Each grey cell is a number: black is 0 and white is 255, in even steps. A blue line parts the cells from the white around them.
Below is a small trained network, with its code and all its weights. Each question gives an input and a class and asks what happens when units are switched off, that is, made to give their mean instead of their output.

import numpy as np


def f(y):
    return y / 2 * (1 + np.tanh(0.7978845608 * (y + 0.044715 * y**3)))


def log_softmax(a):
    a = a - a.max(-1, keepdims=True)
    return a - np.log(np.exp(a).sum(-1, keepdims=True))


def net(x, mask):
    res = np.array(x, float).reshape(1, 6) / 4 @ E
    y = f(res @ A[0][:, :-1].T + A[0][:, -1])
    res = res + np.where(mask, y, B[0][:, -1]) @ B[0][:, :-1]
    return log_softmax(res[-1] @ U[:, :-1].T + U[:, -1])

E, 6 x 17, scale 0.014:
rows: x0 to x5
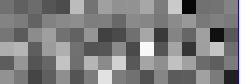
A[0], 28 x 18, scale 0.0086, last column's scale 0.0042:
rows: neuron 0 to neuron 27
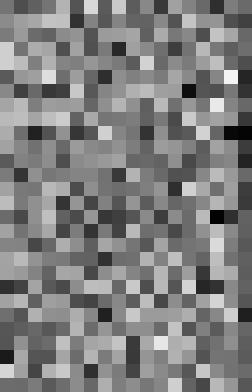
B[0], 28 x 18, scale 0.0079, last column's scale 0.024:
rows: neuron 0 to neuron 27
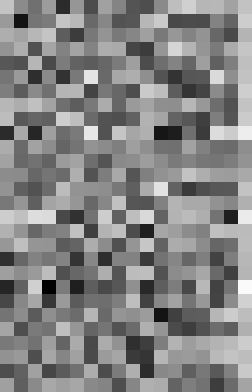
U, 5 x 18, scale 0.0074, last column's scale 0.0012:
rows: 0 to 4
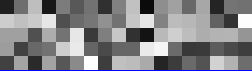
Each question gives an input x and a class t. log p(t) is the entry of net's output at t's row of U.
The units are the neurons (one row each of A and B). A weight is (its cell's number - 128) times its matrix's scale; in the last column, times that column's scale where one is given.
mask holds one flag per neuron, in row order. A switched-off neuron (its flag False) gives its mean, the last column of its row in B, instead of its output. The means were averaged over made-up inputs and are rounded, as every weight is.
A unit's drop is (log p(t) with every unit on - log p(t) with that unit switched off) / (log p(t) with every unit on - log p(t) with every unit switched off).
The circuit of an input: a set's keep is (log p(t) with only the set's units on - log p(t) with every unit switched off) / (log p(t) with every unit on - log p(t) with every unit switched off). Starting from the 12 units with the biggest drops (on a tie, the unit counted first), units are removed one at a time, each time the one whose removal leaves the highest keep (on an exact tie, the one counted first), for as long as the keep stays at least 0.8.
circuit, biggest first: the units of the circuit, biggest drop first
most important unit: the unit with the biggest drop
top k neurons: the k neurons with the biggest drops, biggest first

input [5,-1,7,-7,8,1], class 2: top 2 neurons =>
neuron 0; neuron 25
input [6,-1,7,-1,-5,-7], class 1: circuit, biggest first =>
neuron 15
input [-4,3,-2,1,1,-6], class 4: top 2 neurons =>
neuron 5; neuron 22
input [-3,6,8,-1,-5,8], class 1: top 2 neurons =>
neuron 15; neuron 5
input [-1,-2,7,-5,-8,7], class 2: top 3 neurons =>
neuron 3; neuron 16; neuron 12
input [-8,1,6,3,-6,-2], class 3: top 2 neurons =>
neuron 1; neuron 13
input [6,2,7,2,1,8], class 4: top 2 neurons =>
neuron 9; neuron 7
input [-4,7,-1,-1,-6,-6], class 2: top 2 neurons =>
neuron 9; neuron 16
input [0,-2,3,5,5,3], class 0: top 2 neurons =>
neuron 26; neuron 21
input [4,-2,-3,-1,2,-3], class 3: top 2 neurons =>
neuron 15; neuron 9
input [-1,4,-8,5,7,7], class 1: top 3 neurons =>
neuron 17; neuron 7; neuron 19
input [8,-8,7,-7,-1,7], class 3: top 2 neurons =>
neuron 6; neuron 23
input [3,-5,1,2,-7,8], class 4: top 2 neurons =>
neuron 9; neuron 24
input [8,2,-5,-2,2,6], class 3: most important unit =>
neuron 6
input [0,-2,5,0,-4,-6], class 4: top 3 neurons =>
neuron 5; neuron 22; neuron 7
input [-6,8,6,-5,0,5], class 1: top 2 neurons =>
neuron 15; neuron 6
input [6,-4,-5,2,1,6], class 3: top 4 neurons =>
neuron 6; neuron 15; neuron 27; neuron 5
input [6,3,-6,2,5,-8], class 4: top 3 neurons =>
neuron 5; neuron 22; neuron 15
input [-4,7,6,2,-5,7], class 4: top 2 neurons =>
neuron 9; neuron 7
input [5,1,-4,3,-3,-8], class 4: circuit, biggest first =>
neuron 5
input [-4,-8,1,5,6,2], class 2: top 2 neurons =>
neuron 20; neuron 25
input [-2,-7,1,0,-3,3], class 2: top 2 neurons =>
neuron 5; neuron 22
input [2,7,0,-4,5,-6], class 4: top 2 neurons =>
neuron 22; neuron 5
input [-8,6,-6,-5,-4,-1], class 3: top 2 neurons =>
neuron 8; neuron 13
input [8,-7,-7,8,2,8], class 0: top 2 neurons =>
neuron 26; neuron 21
